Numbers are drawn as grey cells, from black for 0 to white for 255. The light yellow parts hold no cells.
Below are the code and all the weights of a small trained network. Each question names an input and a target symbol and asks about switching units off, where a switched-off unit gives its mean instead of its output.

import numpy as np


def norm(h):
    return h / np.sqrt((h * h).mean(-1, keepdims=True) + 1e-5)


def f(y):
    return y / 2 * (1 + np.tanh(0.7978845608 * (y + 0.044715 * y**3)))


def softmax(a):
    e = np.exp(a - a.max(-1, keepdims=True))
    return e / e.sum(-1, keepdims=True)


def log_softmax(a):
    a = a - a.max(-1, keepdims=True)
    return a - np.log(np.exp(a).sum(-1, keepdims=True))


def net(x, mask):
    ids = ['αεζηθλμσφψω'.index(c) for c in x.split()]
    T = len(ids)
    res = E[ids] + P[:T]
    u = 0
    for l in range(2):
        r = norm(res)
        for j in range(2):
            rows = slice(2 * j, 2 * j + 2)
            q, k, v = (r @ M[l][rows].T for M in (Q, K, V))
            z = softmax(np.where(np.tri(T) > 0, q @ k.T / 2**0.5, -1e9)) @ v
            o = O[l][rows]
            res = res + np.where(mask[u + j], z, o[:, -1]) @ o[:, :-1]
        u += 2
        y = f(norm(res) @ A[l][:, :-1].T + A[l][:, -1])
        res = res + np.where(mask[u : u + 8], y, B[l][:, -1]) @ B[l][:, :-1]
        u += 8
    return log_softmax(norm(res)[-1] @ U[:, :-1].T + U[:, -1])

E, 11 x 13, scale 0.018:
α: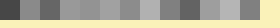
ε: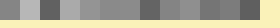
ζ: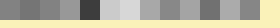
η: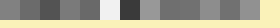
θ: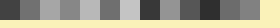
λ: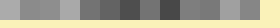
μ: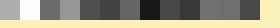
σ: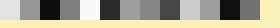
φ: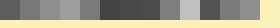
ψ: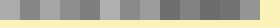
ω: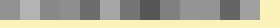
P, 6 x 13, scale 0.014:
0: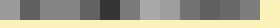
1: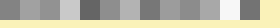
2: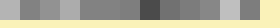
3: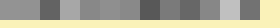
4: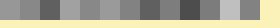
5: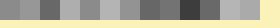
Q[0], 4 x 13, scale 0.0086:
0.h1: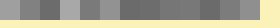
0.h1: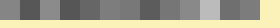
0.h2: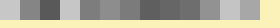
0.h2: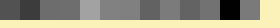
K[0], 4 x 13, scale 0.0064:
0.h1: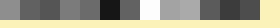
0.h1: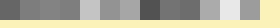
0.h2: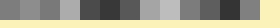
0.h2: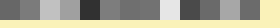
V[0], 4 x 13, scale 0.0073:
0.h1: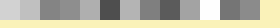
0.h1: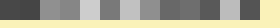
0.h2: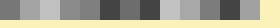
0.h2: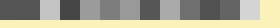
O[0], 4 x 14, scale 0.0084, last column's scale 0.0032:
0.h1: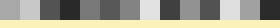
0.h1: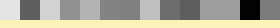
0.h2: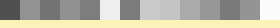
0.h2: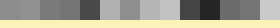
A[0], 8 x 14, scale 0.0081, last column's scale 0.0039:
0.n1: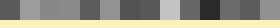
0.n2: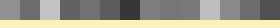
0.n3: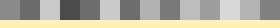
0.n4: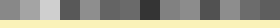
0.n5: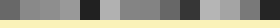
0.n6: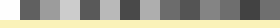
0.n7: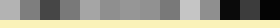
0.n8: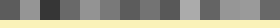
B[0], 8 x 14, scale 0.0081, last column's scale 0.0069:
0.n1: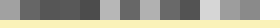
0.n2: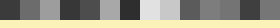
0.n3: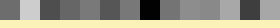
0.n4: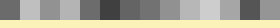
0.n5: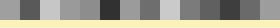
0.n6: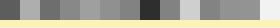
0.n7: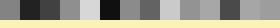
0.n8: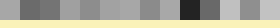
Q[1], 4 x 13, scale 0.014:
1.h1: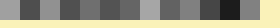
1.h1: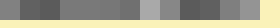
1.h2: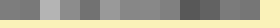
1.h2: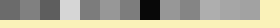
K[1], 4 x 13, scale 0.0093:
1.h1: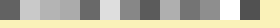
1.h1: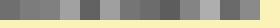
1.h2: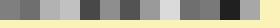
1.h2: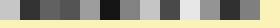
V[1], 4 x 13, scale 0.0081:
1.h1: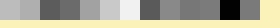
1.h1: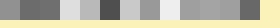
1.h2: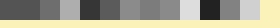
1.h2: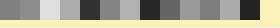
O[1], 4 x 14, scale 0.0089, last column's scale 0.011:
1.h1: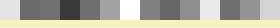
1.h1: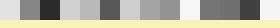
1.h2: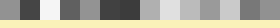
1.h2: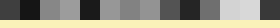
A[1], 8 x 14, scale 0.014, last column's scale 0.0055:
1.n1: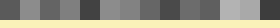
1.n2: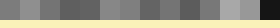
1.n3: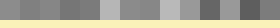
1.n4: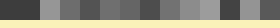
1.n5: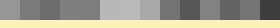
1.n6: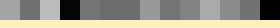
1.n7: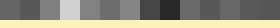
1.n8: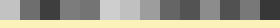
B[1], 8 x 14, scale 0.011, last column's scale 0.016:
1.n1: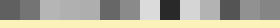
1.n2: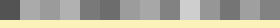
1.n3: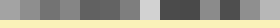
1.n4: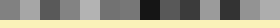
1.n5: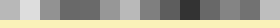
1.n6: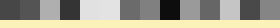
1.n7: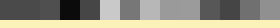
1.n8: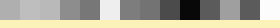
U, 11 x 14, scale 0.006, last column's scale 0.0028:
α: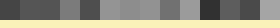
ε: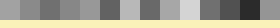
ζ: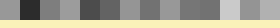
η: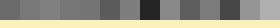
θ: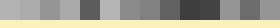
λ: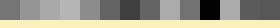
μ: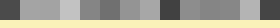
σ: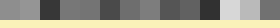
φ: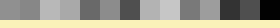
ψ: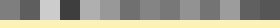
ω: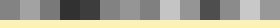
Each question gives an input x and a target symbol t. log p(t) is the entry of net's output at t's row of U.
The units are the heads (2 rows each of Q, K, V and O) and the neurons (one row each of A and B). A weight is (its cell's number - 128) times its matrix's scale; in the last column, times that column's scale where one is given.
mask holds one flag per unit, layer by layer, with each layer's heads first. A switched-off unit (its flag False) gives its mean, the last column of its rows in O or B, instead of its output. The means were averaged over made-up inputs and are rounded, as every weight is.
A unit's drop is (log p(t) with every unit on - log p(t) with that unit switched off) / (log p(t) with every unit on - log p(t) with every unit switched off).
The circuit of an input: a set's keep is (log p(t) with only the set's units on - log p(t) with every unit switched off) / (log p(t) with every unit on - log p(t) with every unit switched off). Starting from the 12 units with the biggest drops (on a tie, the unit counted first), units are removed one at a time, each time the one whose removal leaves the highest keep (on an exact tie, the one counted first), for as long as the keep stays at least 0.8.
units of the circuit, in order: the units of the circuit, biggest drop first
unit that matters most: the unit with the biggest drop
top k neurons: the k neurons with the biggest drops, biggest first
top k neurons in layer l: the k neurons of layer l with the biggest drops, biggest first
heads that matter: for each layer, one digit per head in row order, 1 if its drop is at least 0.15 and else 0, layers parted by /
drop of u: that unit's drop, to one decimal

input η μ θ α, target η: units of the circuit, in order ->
[1.h1 0.h1 0.h2 1.n8]
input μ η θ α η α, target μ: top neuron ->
[1.n1]
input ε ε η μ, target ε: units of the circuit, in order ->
[0.h2 1.n8 1.h1]
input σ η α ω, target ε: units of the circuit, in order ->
[1.n8 0.n1 0.h2]
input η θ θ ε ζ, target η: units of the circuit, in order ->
[1.h1 0.h2 0.h1 1.n8]
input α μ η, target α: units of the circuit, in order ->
[1.n7 1.h2 1.h1 0.h2]
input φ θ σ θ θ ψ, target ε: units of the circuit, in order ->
[1.h2 0.n7 0.h2 1.h1]
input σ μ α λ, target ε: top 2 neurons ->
[0.n3 1.n8]
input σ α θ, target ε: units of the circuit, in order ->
[0.n4 1.n8]
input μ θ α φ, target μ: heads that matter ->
10 / 10
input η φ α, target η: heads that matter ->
10 / 10
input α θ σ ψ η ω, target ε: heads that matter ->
10 / 00
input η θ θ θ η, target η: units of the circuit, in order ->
[1.h1 0.h2 0.h1 1.n8]
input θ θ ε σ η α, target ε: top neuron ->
[0.n7]
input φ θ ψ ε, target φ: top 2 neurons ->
[1.n8 1.n3]
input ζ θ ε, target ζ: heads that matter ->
00 / 01
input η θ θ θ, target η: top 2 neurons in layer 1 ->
[1.n8 1.n4]
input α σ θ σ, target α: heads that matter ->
11 / 11
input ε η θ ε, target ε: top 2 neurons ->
[1.n8 0.n1]
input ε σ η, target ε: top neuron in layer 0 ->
[0.n3]
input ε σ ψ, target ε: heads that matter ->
00 / 00
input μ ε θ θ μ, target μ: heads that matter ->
10 / 10
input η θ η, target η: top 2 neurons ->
[1.n4 1.n8]
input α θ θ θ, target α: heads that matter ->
01 / 11
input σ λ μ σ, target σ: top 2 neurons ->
[0.n6 0.n3]
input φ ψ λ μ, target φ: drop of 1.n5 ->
0.1
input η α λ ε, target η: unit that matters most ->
0.h1
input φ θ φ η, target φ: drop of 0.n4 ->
0.0
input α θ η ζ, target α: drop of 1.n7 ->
0.5
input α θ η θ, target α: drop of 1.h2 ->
0.2
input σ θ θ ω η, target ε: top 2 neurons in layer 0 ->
[0.n3 0.n1]
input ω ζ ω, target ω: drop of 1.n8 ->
0.2
